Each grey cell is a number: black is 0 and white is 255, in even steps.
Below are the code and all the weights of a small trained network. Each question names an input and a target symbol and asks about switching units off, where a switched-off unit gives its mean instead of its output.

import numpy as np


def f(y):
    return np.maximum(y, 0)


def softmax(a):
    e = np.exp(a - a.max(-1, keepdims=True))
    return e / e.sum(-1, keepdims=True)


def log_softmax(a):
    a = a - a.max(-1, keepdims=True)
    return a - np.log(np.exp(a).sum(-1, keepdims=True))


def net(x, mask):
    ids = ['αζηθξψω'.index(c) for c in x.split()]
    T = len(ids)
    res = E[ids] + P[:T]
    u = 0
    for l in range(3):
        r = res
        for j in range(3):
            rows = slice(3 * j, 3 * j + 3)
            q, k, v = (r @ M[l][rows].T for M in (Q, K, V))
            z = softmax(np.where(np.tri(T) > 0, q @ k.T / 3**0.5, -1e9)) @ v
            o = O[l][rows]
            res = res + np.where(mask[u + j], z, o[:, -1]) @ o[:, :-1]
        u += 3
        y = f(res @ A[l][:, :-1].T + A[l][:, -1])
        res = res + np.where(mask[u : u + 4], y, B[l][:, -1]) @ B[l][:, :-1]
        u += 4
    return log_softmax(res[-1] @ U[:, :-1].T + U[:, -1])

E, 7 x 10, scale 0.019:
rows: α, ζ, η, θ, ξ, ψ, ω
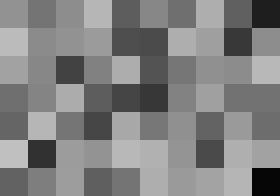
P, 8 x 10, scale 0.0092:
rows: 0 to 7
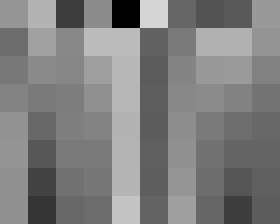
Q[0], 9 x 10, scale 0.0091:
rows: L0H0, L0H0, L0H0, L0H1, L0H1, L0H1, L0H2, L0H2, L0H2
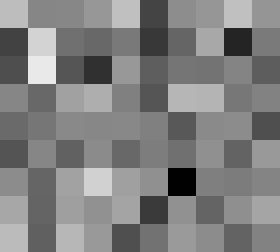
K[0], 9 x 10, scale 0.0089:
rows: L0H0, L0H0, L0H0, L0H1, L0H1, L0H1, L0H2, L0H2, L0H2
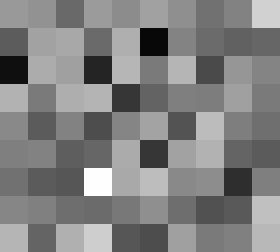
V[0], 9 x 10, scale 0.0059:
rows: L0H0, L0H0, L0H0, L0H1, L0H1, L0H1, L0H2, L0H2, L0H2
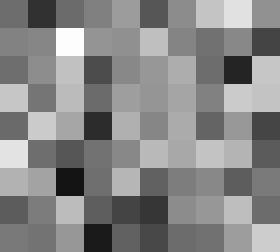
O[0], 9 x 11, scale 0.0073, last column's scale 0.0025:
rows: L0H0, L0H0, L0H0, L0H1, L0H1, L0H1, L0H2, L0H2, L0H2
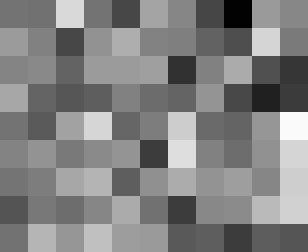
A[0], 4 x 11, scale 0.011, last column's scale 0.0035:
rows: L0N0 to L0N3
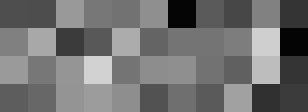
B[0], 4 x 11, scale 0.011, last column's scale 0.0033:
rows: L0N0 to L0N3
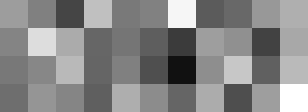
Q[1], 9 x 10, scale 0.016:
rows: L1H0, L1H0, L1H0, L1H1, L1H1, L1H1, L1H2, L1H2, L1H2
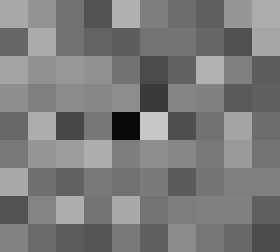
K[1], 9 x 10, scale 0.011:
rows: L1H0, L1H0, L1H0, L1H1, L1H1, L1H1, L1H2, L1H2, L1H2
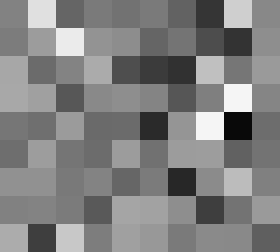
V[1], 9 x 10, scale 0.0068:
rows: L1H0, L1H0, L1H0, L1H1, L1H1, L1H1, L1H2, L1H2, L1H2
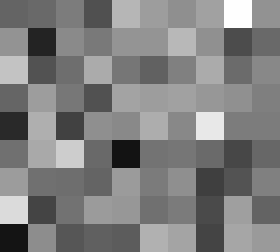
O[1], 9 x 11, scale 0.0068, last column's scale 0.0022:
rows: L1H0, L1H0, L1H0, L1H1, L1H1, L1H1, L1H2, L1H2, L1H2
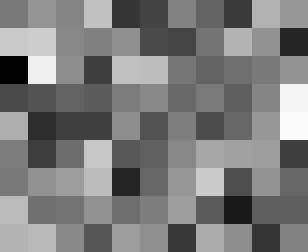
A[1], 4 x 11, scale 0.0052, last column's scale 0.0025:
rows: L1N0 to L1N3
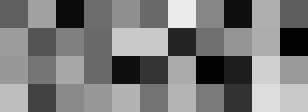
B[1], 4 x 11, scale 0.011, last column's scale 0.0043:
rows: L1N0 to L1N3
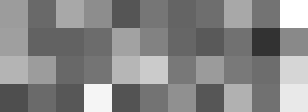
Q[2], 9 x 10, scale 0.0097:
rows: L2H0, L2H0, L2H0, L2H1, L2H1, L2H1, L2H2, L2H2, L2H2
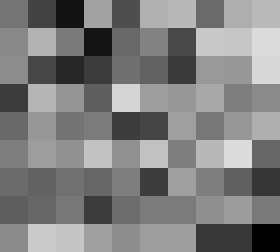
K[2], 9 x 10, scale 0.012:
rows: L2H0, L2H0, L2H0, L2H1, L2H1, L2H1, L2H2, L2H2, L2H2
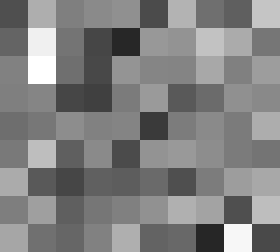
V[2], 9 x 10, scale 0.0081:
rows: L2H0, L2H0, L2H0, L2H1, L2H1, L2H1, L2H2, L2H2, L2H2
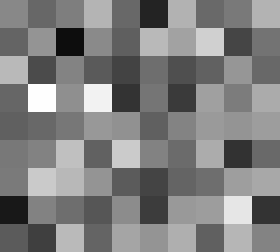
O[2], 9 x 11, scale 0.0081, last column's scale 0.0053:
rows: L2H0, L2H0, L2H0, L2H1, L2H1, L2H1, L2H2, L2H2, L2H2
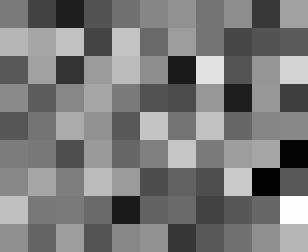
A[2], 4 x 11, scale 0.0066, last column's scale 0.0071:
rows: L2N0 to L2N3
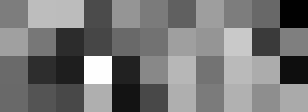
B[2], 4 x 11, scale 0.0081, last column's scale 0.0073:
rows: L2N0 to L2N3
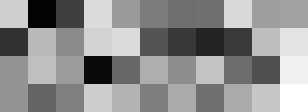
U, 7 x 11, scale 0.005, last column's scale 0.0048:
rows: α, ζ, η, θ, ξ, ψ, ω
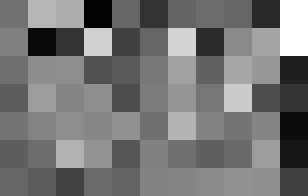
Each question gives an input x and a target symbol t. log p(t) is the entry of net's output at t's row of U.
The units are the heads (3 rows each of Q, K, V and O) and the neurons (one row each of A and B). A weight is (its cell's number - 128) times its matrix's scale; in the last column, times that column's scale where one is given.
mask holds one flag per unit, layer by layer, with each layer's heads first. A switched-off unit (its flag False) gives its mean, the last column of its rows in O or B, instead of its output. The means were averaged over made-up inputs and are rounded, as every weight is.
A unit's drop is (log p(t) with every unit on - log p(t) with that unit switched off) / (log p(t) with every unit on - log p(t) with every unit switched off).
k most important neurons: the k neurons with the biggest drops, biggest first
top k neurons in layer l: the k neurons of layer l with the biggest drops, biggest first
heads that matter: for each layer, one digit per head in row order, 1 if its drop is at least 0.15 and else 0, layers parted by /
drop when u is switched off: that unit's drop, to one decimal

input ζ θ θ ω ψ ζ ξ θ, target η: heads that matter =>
110 / 110 / 111
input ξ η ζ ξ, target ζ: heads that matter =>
000 / 100 / 000
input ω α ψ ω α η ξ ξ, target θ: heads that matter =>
100 / 011 / 101
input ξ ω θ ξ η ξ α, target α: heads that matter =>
010 / 100 / 000
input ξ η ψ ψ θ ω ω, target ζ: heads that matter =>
110 / 001 / 000
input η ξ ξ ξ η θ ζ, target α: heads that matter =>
101 / 100 / 000
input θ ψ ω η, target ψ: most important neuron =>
L0N2
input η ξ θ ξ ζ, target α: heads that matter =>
001 / 100 / 000
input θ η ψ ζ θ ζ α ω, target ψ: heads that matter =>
100 / 010 / 100
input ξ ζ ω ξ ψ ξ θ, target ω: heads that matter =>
110 / 000 / 101
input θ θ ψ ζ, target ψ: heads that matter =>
100 / 010 / 100
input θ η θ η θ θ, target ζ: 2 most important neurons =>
L2N3; L0N0
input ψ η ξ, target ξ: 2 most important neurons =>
L1N2; L2N0
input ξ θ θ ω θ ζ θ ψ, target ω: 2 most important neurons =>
L2N2; L0N2
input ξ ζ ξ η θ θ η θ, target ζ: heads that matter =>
000 / 000 / 000
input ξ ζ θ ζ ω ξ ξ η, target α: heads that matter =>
010 / 100 / 100
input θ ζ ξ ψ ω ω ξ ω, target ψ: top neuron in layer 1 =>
L1N1
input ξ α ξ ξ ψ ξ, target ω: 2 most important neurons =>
L0N2; L2N2
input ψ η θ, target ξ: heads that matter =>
010 / 001 / 001
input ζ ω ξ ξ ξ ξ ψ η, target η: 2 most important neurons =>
L1N1; L0N3
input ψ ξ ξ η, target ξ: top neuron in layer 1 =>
L1N2
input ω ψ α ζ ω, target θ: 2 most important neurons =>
L2N2; L0N2
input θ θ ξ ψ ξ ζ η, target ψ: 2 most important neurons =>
L0N2; L1N1
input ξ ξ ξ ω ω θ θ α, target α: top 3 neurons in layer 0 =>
L0N2; L0N3; L0N0
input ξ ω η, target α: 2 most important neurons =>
L0N2; L2N3
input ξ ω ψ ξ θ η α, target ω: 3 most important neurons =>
L2N2; L0N2; L1N1
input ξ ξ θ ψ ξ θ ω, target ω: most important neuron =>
L0N2
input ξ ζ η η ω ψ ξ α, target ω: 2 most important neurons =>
L0N2; L2N2
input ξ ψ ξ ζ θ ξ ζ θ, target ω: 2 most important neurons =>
L2N2; L0N2
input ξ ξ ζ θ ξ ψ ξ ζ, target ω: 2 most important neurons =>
L2N2; L0N2
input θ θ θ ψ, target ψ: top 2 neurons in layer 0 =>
L0N2; L0N0
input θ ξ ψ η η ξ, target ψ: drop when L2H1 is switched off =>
0.1
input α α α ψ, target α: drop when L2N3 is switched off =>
0.1
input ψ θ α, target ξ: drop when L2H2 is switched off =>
0.9
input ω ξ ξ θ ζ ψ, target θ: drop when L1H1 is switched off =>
0.6
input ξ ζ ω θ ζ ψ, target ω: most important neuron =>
L2N2
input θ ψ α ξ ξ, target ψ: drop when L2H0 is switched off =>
0.5
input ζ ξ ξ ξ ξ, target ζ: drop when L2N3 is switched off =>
0.2
